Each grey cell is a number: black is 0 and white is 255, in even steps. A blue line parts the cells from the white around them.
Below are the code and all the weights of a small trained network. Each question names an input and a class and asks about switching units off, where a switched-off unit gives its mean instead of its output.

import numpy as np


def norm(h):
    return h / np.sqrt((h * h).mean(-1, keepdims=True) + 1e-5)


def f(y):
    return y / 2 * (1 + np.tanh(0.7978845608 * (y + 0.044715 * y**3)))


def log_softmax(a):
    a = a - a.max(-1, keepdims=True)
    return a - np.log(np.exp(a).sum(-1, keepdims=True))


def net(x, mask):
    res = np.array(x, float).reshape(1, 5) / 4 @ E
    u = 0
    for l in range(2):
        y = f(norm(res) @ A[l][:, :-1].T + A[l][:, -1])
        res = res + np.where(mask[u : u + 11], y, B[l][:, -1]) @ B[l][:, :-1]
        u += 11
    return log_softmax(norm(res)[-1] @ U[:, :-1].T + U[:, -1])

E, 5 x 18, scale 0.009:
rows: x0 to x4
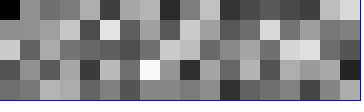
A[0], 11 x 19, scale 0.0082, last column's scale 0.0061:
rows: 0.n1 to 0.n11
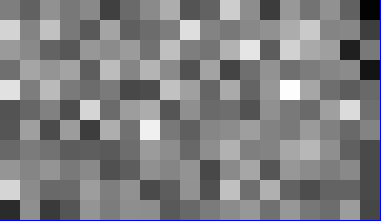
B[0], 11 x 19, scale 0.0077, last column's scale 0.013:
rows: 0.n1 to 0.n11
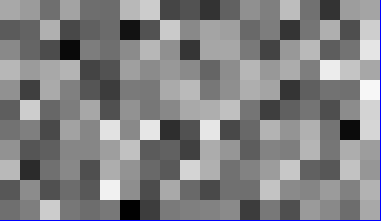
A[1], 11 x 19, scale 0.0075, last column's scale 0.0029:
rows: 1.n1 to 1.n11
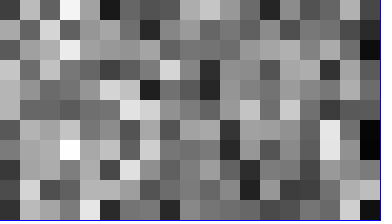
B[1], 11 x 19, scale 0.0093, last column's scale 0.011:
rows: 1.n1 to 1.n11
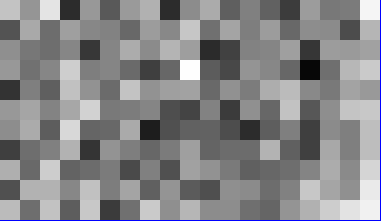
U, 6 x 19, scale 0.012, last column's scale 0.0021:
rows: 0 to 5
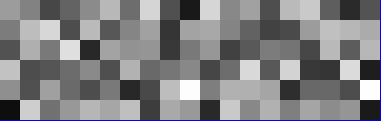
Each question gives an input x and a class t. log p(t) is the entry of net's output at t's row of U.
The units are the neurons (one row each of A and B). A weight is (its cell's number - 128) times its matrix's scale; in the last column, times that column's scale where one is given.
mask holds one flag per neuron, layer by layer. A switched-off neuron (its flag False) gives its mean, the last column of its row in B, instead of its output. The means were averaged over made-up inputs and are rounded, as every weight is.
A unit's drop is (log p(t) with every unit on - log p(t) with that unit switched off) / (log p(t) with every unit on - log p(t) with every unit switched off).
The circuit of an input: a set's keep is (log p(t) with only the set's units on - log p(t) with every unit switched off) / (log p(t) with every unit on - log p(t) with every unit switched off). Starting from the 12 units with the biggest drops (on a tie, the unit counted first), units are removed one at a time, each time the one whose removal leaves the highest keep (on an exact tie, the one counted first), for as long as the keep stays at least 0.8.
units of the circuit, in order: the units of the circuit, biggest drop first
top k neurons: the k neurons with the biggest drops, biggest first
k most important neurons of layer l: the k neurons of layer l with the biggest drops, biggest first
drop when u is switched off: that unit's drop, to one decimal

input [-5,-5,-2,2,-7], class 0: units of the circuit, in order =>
0.n3
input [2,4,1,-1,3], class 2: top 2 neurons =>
0.n4; 0.n3
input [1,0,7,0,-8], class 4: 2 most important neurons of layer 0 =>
0.n2; 0.n5
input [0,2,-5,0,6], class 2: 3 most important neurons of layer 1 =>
1.n8; 1.n7; 1.n3
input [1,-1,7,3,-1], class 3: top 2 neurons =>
0.n5; 1.n4
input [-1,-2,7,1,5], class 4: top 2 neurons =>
0.n2; 0.n5
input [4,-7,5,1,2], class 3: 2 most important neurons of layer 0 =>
0.n1; 0.n9
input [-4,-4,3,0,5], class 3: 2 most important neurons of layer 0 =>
0.n1; 0.n3
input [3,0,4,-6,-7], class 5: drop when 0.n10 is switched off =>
0.6
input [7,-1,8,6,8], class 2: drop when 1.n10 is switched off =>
0.0
